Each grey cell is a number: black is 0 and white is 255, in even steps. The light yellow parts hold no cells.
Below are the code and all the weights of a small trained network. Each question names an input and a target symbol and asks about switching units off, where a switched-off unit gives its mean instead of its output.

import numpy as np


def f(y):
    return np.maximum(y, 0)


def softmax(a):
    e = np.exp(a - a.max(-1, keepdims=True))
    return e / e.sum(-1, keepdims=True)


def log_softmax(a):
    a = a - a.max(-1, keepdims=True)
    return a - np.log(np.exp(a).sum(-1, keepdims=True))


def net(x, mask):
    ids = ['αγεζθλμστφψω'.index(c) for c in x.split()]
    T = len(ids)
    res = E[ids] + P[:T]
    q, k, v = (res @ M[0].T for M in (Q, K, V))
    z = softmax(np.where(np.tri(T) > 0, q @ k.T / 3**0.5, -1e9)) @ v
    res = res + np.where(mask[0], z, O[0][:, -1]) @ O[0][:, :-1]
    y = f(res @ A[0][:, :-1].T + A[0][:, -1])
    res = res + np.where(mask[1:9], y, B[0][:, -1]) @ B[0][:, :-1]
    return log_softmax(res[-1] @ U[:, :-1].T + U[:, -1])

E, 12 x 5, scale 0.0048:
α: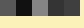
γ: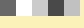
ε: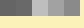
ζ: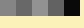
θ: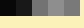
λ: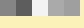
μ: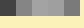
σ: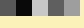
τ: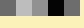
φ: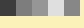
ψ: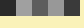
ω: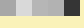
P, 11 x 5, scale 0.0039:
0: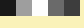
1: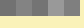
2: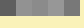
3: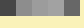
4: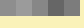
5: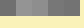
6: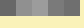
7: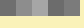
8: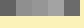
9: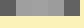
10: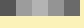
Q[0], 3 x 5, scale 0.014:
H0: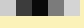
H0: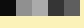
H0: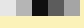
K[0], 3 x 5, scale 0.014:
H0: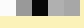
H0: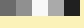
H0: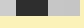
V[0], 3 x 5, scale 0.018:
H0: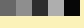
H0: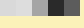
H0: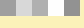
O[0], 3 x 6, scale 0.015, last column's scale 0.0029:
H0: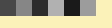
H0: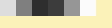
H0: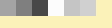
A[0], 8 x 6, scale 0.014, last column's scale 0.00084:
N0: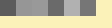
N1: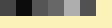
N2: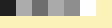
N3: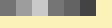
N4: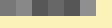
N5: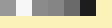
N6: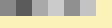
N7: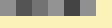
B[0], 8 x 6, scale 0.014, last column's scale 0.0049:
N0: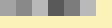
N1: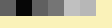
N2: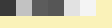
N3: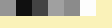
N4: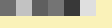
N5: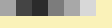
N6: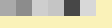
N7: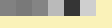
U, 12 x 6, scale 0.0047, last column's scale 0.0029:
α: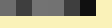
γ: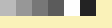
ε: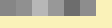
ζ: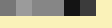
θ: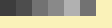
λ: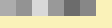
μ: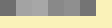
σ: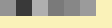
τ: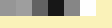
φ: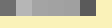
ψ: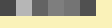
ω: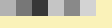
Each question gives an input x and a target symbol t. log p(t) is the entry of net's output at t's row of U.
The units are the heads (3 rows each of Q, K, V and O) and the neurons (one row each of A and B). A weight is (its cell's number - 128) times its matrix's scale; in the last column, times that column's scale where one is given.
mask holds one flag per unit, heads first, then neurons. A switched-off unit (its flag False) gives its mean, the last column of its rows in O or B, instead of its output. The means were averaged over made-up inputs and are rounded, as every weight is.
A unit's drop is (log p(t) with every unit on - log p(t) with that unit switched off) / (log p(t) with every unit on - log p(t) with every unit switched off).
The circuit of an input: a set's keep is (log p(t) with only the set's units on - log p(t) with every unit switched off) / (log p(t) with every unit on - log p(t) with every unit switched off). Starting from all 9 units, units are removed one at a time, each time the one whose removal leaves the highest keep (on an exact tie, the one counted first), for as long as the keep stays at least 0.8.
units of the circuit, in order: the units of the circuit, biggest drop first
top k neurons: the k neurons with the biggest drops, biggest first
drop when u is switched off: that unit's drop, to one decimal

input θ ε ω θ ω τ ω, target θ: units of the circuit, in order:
(H0; N2; N3)
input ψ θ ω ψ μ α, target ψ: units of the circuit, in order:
(H0; N2; N4)
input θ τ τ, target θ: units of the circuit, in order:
(H0; N3; N2)
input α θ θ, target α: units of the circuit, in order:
(H0; N3)
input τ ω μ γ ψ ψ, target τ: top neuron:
(N6)
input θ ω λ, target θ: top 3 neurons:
(N2; N3; N4)
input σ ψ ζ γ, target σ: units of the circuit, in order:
(H0; N3; N0)
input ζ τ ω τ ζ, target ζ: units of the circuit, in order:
(H0; N4; N7)
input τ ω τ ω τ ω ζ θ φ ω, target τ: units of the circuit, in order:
(H0; N6)
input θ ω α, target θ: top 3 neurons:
(N2; N3; N1)
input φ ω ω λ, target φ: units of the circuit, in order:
(H0; N2; N6)
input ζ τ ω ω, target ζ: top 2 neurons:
(N4; N7)
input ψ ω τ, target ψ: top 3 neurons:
(N2; N4; N3)
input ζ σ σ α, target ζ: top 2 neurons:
(N4; N7)
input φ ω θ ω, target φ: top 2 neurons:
(N2; N6)
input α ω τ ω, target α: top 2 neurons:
(N3; N2)
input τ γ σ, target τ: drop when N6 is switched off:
0.1
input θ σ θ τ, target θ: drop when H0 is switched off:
1.2
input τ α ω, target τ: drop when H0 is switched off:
0.9
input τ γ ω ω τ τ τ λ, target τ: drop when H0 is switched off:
1.1
